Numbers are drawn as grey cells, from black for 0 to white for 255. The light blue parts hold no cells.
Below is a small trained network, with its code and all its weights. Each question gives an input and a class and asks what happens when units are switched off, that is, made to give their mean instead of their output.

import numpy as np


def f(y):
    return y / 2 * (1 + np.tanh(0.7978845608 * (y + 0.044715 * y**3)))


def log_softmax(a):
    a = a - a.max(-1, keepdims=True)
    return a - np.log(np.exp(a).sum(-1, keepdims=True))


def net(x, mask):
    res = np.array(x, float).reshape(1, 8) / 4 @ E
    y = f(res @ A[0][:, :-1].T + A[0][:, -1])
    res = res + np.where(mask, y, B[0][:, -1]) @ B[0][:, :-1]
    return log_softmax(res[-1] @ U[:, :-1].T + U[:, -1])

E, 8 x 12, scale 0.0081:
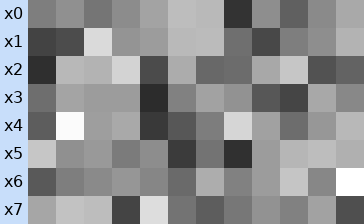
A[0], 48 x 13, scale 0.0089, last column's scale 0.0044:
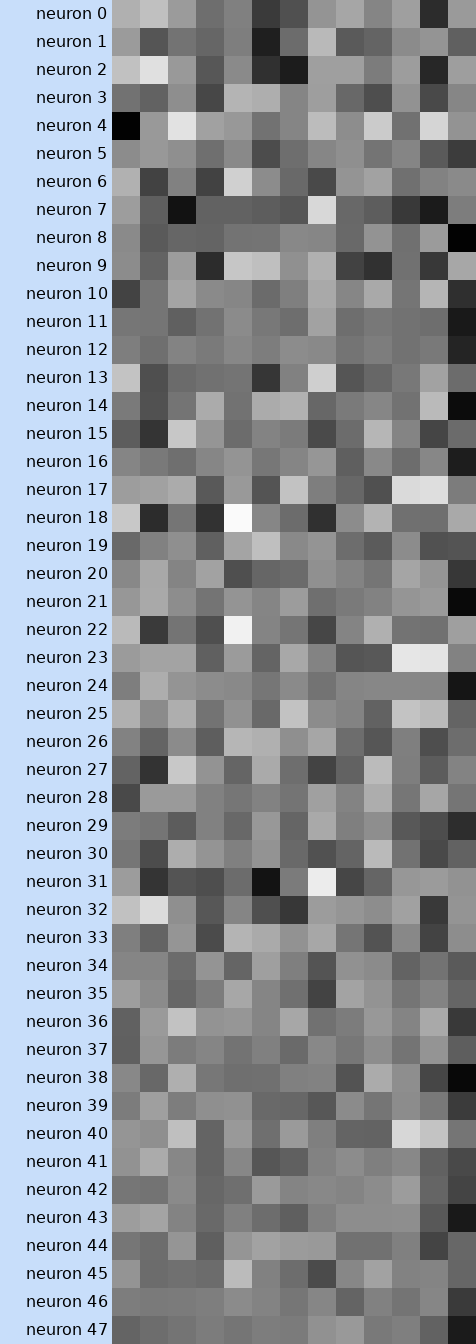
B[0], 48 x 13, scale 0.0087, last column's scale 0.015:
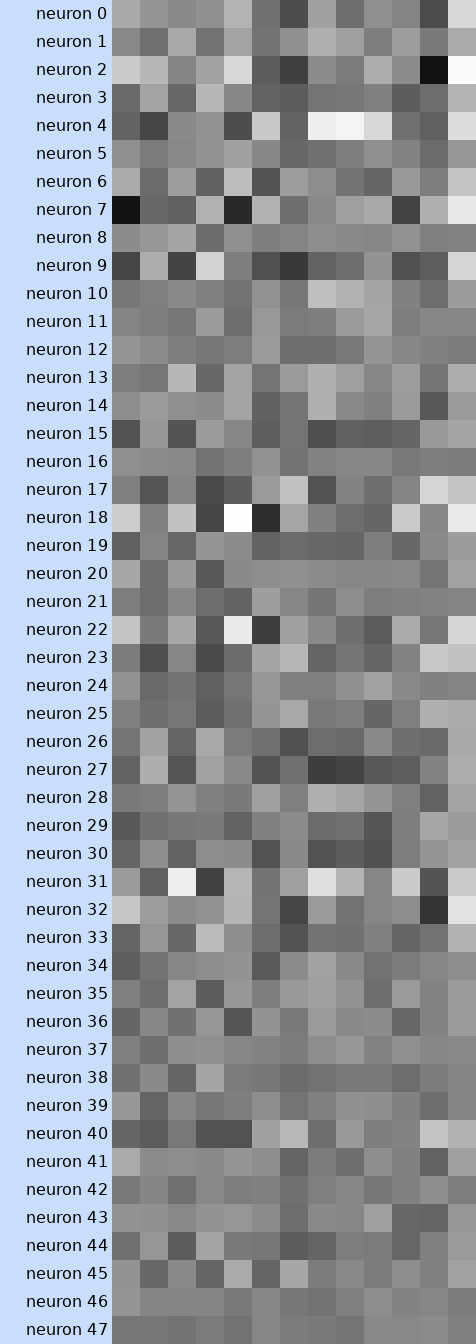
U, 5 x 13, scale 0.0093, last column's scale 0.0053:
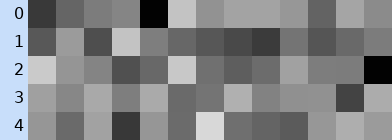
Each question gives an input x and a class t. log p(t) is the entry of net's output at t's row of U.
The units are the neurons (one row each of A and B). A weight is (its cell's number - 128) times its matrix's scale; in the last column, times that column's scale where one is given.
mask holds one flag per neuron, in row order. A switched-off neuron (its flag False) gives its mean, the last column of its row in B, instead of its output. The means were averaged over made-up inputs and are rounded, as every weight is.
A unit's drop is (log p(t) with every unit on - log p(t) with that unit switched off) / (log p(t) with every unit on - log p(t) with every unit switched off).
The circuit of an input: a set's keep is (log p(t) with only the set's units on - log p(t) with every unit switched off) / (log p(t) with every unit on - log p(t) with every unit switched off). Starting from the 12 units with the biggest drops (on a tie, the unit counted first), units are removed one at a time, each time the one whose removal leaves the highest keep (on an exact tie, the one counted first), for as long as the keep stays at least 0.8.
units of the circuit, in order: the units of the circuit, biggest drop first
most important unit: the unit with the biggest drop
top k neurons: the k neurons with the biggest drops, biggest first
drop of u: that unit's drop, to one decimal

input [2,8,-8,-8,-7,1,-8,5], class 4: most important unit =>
neuron 18
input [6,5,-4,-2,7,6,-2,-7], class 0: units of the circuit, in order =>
(neuron 18; neuron 2)
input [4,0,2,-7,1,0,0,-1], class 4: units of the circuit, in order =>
(neuron 2; neuron 32)
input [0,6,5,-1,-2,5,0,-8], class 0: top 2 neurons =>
(neuron 4; neuron 2)
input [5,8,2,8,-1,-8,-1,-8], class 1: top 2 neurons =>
(neuron 27; neuron 7)
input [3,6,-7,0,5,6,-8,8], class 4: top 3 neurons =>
(neuron 17; neuron 23; neuron 40)
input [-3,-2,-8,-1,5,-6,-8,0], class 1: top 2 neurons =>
(neuron 7; neuron 9)
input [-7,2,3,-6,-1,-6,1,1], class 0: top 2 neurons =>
(neuron 2; neuron 4)
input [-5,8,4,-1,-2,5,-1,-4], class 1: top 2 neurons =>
(neuron 27; neuron 15)
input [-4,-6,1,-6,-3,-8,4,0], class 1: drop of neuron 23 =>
0.1
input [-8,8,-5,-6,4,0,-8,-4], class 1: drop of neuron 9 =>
0.4
